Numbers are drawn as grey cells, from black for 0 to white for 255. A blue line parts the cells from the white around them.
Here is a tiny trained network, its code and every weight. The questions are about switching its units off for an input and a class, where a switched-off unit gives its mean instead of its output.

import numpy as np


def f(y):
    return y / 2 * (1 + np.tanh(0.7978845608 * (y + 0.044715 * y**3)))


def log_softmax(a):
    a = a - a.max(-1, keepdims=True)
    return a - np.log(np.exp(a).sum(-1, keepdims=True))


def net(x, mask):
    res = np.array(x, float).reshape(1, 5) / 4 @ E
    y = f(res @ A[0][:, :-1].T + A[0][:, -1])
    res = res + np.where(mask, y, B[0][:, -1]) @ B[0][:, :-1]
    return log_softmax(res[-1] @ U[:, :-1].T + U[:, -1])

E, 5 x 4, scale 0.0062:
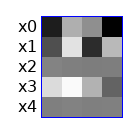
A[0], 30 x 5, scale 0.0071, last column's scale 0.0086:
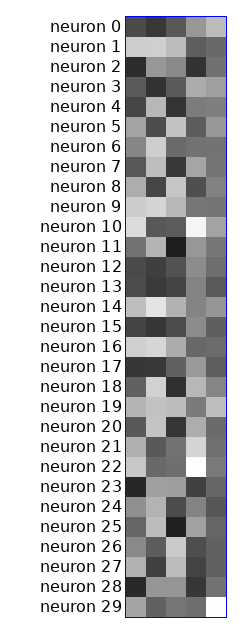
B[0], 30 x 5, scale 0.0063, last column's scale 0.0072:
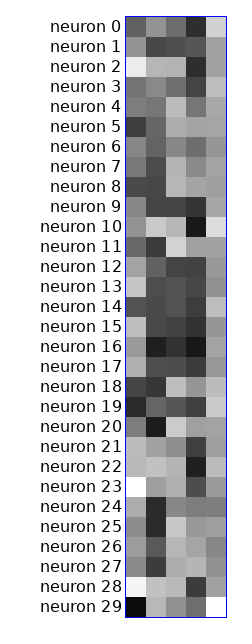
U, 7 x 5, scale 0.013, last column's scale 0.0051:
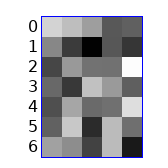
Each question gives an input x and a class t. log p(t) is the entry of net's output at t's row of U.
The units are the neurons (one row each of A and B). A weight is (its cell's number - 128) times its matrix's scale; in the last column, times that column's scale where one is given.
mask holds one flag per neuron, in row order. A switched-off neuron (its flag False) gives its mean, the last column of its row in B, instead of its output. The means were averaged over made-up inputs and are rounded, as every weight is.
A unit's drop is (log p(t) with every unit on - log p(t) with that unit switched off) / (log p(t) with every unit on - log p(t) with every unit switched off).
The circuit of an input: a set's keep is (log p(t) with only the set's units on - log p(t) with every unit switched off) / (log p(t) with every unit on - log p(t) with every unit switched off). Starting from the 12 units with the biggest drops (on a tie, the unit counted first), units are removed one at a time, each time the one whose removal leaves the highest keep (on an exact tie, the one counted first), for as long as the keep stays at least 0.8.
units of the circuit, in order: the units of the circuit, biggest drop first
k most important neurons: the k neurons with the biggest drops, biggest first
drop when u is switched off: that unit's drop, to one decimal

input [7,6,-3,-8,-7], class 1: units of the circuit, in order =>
(neuron 15)
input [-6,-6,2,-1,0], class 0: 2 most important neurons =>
(neuron 10; neuron 22)
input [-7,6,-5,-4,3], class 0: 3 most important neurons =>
(neuron 22; neuron 10; neuron 21)
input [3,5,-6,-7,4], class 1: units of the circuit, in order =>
(neuron 15; neuron 17)
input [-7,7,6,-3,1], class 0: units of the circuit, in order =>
(neuron 22; neuron 10)
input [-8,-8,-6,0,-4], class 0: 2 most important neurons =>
(neuron 10; neuron 22)
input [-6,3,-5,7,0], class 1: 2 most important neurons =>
(neuron 16; neuron 14)
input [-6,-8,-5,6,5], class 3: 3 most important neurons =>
(neuron 8; neuron 5; neuron 27)
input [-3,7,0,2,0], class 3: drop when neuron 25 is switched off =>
0.1
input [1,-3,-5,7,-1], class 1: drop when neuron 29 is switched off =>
0.0
